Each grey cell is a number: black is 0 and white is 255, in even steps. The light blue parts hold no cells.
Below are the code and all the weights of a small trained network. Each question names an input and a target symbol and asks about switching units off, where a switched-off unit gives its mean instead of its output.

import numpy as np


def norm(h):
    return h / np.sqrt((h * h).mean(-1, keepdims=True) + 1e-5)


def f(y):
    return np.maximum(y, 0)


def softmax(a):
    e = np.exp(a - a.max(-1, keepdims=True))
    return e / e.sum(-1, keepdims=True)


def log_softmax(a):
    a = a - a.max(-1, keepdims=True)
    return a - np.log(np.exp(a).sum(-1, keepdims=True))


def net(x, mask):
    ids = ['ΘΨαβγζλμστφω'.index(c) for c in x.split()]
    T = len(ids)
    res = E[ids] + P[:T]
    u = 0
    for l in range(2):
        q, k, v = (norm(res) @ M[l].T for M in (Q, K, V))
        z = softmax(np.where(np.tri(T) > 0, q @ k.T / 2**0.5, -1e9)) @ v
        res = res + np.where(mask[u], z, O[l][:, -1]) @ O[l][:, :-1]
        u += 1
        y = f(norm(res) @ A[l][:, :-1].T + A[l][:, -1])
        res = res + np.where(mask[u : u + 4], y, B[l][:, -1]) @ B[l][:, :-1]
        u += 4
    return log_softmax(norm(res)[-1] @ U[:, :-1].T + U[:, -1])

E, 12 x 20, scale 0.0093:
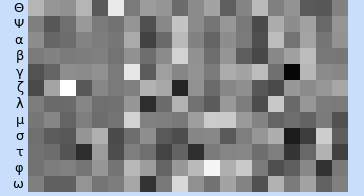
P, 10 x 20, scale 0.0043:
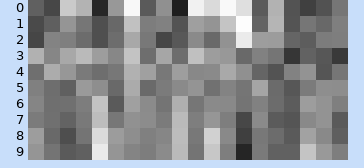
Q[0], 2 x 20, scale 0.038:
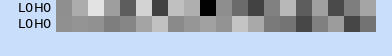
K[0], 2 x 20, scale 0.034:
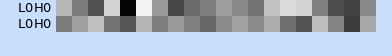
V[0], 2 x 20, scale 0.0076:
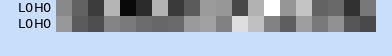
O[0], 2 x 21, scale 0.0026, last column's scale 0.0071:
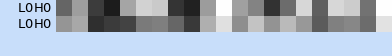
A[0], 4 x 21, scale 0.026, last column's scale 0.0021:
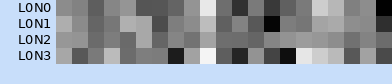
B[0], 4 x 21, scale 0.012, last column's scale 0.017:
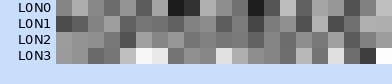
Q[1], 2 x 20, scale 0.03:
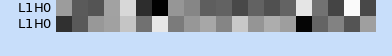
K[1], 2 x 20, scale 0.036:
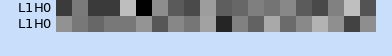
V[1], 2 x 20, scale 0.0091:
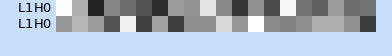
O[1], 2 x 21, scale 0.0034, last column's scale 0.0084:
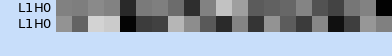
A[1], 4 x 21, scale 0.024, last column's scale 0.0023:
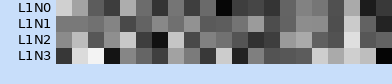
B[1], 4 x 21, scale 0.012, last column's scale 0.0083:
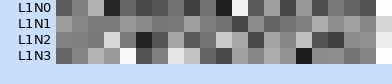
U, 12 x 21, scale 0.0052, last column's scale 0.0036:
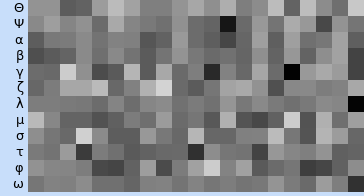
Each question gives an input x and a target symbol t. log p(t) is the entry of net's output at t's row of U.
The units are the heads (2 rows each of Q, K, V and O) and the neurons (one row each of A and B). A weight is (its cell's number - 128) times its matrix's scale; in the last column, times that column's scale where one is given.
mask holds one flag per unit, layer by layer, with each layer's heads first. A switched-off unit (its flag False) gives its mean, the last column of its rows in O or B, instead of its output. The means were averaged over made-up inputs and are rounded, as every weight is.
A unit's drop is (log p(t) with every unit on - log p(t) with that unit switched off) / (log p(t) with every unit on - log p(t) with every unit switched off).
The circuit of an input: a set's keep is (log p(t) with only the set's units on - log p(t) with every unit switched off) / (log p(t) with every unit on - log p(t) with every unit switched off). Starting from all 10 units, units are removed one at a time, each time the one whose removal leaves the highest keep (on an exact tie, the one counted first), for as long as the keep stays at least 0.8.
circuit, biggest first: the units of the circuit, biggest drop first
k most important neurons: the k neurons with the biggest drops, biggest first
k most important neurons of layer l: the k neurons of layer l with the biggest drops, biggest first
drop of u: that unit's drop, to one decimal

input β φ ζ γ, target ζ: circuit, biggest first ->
L0N0, L0N3, L1N0
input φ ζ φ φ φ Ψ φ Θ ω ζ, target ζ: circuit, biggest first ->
L0N3, L1N3
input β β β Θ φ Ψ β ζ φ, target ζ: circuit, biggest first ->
L0H0, L0N0
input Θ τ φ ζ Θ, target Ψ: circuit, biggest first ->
L0N3, L0N2, L1N0
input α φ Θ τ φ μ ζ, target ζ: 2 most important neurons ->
L1N3, L0N3
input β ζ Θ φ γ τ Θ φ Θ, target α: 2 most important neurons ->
L0N1, L0N3
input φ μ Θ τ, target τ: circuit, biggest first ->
L0N3, L1N0
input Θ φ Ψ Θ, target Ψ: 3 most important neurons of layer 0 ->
L0N1, L0N3, L0N0
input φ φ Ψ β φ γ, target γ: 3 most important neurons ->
L0N3, L1N3, L1N0
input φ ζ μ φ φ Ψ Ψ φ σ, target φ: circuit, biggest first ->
L0N3, L1N0, L1N2
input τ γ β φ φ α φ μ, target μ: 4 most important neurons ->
L0N0, L0N3, L1N1, L1N3
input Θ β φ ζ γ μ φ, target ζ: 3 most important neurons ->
L0N0, L1N0, L0N3
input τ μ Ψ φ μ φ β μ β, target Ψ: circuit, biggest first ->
L0N0
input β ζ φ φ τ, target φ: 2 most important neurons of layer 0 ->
L0N3, L0N2
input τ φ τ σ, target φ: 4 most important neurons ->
L0N3, L1N0, L1N2, L0N1
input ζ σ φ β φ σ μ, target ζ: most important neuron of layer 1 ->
L1N0
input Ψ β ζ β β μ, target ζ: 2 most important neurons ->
L0N0, L0N3
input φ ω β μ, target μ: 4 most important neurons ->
L0N3, L0N0, L1N1, L1N3
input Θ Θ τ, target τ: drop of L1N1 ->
0.2
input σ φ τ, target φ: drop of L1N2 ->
0.4
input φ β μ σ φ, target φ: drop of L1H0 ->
1.0
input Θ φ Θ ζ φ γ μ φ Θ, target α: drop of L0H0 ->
0.1
